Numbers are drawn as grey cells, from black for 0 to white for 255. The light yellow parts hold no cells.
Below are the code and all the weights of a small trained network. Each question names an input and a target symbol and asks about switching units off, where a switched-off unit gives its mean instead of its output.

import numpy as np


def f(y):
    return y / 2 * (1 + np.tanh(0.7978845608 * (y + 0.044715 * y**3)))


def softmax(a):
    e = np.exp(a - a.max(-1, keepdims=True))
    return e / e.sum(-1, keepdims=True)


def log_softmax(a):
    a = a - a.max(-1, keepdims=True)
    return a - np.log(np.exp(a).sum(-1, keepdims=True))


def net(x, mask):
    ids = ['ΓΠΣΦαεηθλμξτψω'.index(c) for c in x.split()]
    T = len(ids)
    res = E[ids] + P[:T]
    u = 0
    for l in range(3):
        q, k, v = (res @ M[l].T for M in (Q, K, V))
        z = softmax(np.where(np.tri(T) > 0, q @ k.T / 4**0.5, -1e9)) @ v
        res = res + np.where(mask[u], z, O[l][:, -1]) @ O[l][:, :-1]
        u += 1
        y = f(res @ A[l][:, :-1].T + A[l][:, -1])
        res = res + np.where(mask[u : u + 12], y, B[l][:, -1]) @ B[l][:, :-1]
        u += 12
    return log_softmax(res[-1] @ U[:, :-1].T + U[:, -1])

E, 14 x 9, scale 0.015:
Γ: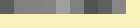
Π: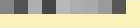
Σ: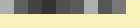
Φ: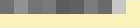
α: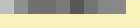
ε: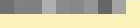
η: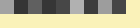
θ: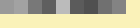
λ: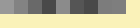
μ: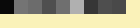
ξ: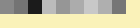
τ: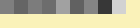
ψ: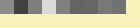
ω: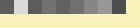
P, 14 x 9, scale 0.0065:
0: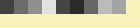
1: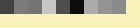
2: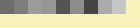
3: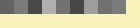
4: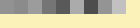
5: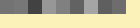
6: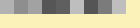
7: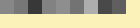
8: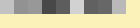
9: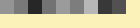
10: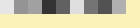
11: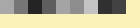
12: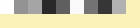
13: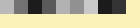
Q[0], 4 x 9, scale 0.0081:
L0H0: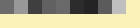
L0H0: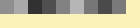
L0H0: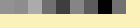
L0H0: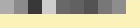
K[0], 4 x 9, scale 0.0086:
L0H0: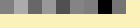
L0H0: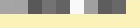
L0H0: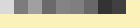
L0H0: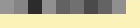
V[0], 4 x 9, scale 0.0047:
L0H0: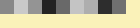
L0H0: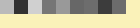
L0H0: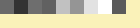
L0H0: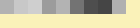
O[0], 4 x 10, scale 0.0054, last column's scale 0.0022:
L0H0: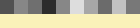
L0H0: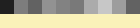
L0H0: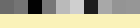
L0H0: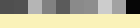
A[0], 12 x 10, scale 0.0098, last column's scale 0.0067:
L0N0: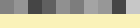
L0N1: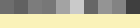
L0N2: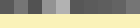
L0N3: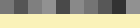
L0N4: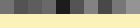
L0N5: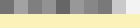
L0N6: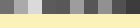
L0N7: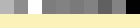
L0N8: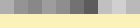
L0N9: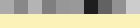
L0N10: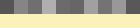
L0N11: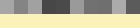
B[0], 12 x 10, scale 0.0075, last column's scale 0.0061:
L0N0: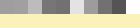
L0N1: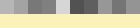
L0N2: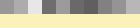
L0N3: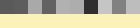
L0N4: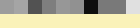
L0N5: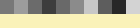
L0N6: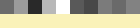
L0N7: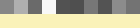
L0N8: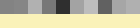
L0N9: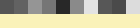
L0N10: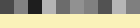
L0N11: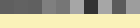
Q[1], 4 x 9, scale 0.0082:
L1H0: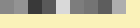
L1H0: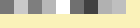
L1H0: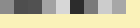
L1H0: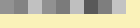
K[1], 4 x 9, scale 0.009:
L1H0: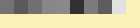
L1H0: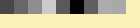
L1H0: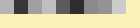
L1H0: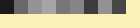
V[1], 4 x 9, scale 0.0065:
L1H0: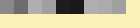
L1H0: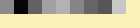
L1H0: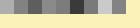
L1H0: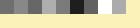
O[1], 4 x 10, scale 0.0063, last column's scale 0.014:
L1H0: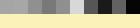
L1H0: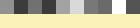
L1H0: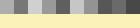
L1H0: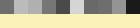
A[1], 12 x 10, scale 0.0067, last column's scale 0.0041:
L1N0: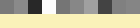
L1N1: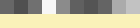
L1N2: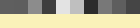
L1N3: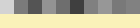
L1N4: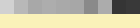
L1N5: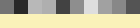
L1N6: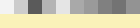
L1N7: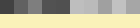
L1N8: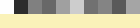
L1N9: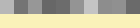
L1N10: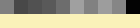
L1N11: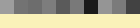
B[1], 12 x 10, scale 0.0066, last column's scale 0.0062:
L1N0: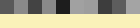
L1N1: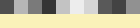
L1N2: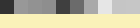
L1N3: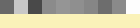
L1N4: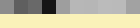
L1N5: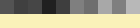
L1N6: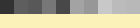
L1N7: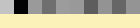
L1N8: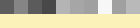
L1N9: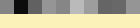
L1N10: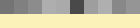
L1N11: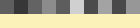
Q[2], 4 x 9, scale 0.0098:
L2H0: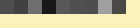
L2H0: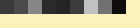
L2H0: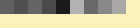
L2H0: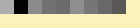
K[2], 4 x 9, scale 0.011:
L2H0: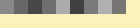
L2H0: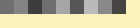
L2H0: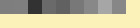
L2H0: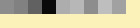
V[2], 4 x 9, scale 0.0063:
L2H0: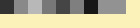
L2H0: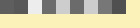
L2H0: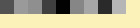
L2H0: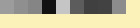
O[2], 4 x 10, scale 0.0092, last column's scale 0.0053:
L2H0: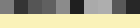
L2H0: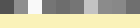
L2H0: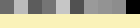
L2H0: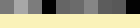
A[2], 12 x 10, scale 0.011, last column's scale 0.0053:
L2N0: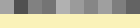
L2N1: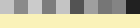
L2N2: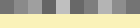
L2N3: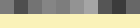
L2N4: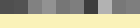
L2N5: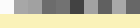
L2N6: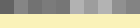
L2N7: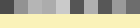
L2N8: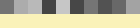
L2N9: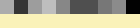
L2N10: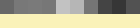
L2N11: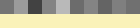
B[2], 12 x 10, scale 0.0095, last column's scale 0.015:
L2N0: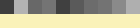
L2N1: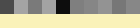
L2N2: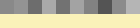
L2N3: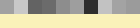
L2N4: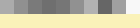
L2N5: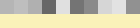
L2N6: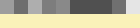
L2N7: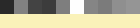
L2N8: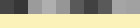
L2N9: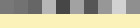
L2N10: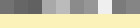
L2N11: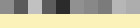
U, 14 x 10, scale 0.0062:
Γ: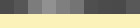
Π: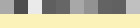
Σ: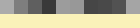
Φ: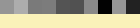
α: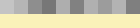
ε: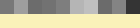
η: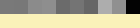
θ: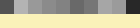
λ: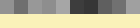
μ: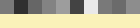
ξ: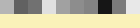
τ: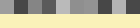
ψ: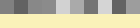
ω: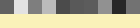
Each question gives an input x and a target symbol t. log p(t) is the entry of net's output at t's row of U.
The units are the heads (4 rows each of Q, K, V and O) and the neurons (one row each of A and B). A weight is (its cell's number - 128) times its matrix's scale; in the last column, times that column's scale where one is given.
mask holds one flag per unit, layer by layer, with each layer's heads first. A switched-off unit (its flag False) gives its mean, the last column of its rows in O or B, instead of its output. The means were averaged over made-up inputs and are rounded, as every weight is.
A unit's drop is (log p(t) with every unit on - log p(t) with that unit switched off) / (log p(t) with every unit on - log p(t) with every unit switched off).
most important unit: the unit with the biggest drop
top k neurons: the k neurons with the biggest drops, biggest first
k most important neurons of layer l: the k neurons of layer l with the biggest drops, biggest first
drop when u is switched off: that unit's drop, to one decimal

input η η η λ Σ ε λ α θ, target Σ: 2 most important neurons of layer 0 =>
L0N9; L0N4
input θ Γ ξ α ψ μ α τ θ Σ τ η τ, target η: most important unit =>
L1N8
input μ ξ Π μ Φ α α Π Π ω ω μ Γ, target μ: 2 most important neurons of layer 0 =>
L0N0; L0N4
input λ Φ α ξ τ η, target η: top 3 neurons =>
L0N3; L2N9; L2N0
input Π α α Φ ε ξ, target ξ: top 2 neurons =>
L1N0; L1N6
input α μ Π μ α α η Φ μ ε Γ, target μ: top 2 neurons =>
L0N5; L0N9
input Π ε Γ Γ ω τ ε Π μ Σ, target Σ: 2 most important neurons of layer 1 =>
L1N2; L1N11
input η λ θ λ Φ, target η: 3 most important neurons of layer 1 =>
L1N8; L1N7; L1N11
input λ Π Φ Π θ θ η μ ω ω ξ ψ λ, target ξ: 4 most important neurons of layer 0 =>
L0N9; L0N5; L0N2; L0N1
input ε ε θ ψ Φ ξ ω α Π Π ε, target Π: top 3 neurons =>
L1N8; L0N4; L0N6
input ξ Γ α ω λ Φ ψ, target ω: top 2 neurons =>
L0N0; L2N3
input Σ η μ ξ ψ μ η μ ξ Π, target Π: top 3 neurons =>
L0N4; L0N0; L0N6
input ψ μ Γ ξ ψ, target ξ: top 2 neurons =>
L0N0; L1N6
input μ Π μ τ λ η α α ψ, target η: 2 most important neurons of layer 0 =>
L0N3; L0N4
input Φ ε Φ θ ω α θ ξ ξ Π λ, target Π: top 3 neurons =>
L1N8; L0N4; L0N9
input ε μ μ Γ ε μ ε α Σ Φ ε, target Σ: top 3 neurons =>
L1N8; L2N3; L0N4
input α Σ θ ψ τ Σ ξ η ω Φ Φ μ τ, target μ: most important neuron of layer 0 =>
L0N9
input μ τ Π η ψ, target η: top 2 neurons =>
L1N8; L0N8
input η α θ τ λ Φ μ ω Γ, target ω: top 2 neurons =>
L0N0; L0N9
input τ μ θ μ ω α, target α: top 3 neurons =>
L2N5; L1N11; L2N6
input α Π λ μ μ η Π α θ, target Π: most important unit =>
L0H0
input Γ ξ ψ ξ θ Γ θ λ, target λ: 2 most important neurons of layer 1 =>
L1N2; L1N6
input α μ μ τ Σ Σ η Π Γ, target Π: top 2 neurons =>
L0N0; L0N4
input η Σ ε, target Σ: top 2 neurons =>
L0N4; L2N3
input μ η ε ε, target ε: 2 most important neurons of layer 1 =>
L1N1; L1N0
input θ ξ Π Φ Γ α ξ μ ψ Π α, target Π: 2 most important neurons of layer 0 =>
L0N0; L0N4
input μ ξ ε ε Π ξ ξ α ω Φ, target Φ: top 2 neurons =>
L2N11; L0N3
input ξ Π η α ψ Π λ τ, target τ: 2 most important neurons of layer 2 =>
L2N8; L2N7
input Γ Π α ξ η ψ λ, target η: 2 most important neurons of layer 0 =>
L0N2; L0N11
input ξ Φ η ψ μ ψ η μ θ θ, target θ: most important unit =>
L2N5
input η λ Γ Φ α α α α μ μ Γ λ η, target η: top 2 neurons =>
L0N11; L2N9
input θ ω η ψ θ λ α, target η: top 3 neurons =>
L1N8; L2N9; L2N3
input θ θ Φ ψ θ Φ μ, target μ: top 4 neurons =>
L0N9; L1N2; L2N4; L0N3
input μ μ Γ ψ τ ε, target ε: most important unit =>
L2N7
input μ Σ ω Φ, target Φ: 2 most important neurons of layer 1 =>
L1N0; L1N4
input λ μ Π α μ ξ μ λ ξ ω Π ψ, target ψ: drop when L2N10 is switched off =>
0.4
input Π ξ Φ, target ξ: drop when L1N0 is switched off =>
0.1
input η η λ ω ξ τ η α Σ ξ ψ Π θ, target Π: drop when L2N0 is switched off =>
0.1
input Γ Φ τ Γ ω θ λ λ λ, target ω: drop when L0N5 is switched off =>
0.2
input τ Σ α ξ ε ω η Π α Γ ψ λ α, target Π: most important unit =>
L0N0
